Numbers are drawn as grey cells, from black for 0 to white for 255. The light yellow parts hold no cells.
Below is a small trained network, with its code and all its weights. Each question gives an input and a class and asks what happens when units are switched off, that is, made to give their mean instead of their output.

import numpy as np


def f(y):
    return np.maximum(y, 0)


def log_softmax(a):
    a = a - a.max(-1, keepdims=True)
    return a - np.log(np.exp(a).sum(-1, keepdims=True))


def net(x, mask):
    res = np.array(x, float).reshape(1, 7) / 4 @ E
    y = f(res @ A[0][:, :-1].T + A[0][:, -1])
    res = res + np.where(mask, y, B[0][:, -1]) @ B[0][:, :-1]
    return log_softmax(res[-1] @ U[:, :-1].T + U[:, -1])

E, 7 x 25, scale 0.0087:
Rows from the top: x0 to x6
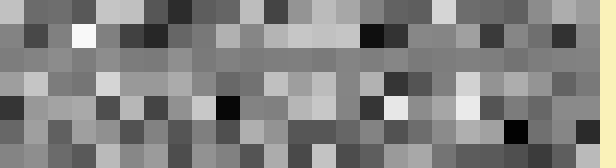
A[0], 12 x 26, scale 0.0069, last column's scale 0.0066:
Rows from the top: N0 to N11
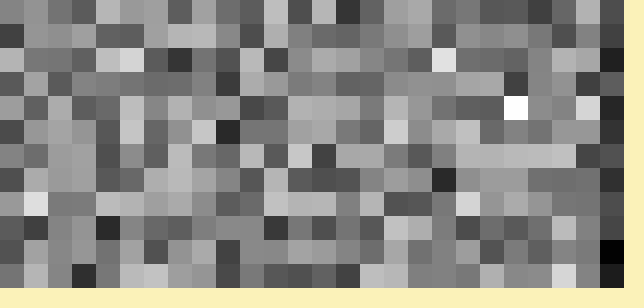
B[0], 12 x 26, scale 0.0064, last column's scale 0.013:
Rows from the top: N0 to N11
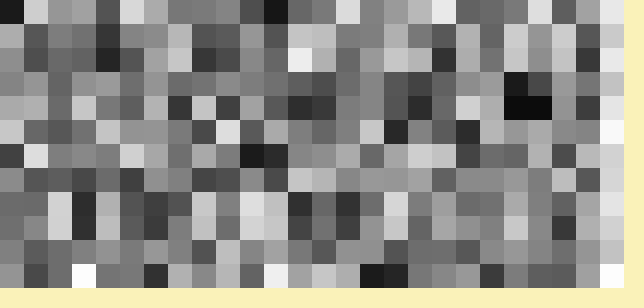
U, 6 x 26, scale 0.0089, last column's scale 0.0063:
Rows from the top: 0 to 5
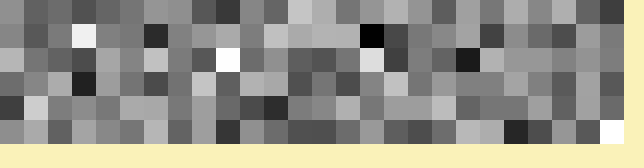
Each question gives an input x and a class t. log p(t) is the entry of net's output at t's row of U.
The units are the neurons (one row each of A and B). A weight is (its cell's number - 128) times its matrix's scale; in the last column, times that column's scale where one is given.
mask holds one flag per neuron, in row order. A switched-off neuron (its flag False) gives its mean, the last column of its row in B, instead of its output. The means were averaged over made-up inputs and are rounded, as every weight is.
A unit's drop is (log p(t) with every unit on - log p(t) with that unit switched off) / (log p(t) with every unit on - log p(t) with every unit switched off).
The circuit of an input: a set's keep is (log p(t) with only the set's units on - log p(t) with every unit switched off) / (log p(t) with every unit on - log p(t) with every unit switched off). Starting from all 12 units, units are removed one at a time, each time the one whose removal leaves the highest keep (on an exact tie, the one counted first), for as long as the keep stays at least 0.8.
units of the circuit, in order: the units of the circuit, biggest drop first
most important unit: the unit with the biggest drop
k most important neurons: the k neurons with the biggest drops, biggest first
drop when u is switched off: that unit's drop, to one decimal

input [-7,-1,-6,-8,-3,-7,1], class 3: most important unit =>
N9
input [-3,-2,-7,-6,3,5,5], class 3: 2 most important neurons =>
N9, N4
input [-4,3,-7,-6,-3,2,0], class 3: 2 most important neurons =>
N11, N9
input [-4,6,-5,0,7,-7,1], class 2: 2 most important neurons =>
N5, N11
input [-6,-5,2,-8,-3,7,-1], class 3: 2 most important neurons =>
N9, N4
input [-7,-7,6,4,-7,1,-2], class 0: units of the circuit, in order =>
N7, N5
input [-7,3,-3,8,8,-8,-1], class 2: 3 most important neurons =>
N5, N10, N2
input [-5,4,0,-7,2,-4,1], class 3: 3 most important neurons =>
N9, N11, N2
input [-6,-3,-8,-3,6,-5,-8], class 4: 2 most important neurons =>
N6, N2
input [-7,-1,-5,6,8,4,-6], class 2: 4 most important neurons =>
N5, N10, N2, N3
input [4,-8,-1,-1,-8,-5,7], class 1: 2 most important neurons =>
N11, N5
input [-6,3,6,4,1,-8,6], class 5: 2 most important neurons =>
N4, N2
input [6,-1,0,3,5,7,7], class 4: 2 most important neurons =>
N0, N4
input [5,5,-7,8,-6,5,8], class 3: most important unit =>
N8
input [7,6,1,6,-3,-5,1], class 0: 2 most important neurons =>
N2, N11
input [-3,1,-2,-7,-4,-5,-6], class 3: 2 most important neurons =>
N9, N0
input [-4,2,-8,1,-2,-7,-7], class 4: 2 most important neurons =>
N6, N3
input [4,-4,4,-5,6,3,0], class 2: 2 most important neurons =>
N5, N8
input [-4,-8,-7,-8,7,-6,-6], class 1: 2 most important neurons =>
N11, N8
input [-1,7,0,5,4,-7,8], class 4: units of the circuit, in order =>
N0
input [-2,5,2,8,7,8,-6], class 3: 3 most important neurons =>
N8, N11, N4
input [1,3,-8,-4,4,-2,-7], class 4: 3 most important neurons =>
N6, N11, N8
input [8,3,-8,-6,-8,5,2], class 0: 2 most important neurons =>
N2, N5
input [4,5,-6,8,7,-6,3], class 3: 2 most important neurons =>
N8, N11
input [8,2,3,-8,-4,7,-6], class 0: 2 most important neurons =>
N2, N8
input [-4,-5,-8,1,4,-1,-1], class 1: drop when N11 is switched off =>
1.3
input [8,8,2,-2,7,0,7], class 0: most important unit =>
N2
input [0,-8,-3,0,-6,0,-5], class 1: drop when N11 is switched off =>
0.7
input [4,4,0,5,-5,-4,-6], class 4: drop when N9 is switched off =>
0.2
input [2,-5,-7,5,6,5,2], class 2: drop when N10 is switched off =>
0.1
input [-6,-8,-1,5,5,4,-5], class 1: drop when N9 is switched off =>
0.0
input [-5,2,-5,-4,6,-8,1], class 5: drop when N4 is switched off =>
1.2
